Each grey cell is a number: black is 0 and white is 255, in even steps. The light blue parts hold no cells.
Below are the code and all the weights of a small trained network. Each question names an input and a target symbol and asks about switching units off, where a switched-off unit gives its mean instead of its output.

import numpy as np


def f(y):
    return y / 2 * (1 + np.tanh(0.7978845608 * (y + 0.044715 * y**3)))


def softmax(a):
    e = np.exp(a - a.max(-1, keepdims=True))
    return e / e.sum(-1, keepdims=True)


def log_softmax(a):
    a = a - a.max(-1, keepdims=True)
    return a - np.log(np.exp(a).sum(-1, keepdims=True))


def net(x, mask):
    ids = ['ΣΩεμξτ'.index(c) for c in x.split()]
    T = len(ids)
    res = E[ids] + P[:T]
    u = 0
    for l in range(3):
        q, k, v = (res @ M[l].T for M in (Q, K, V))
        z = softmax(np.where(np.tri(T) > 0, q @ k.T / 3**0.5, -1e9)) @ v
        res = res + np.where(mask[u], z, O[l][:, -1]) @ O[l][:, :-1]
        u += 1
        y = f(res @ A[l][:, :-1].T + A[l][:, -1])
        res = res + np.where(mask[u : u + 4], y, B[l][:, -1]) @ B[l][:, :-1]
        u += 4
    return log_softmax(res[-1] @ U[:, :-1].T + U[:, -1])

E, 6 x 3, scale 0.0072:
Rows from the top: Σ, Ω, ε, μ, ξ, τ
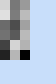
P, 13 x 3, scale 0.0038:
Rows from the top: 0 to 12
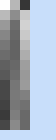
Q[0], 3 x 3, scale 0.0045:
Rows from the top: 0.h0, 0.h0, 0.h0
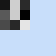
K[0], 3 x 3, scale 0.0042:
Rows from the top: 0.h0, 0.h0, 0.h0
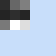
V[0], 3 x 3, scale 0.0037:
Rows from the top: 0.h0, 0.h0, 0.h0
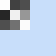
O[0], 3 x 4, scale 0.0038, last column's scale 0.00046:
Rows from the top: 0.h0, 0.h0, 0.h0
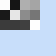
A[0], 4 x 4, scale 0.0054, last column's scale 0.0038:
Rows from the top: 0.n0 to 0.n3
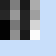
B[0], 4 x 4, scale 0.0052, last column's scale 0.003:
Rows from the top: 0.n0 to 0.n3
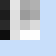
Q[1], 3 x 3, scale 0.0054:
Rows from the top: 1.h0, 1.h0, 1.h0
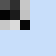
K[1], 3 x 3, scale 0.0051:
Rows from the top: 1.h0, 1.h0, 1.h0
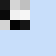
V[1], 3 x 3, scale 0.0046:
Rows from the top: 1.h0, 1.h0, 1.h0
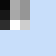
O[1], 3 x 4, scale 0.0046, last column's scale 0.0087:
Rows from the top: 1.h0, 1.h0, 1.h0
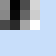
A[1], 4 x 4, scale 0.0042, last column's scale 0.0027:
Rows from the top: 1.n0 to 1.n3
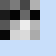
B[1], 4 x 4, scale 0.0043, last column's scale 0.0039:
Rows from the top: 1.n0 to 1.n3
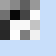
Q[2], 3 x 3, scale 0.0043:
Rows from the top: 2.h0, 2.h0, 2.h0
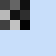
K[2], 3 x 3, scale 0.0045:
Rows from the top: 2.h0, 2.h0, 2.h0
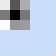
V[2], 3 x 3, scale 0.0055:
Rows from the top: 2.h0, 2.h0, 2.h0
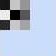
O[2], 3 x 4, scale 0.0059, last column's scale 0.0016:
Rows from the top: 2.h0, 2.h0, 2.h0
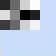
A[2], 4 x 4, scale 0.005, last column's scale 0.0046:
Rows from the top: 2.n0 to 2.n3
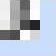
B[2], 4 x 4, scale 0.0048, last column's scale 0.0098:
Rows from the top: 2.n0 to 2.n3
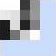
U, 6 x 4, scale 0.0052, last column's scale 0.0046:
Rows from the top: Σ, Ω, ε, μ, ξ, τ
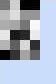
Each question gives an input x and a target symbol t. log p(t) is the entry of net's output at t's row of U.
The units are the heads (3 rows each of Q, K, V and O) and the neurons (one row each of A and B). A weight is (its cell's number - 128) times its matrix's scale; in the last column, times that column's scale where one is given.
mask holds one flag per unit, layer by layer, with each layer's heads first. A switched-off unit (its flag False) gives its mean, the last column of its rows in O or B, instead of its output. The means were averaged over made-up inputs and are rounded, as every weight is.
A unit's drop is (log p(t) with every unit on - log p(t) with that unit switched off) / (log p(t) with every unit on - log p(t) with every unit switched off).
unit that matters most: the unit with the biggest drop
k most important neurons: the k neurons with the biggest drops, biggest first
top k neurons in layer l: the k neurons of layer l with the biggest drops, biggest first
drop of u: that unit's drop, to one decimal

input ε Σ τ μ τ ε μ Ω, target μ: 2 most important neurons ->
0.n3, 0.n2
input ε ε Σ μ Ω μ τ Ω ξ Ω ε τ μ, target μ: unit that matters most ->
1.h0
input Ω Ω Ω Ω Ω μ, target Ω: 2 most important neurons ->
0.n3, 0.n2
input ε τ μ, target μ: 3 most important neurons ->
0.n3, 0.n2, 0.n0
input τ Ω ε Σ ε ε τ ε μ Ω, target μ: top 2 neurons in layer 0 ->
0.n3, 0.n2
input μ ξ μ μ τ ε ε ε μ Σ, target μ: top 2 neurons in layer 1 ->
1.n3, 1.n2
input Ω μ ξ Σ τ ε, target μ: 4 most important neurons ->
0.n3, 0.n2, 0.n0, 0.n1
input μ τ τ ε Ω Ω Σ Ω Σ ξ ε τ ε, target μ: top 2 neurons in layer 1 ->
1.n1, 1.n3
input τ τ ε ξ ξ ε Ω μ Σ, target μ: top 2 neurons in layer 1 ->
1.n2, 1.n3
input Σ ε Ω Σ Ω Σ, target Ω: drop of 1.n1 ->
0.1
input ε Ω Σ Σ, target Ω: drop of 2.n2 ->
0.0
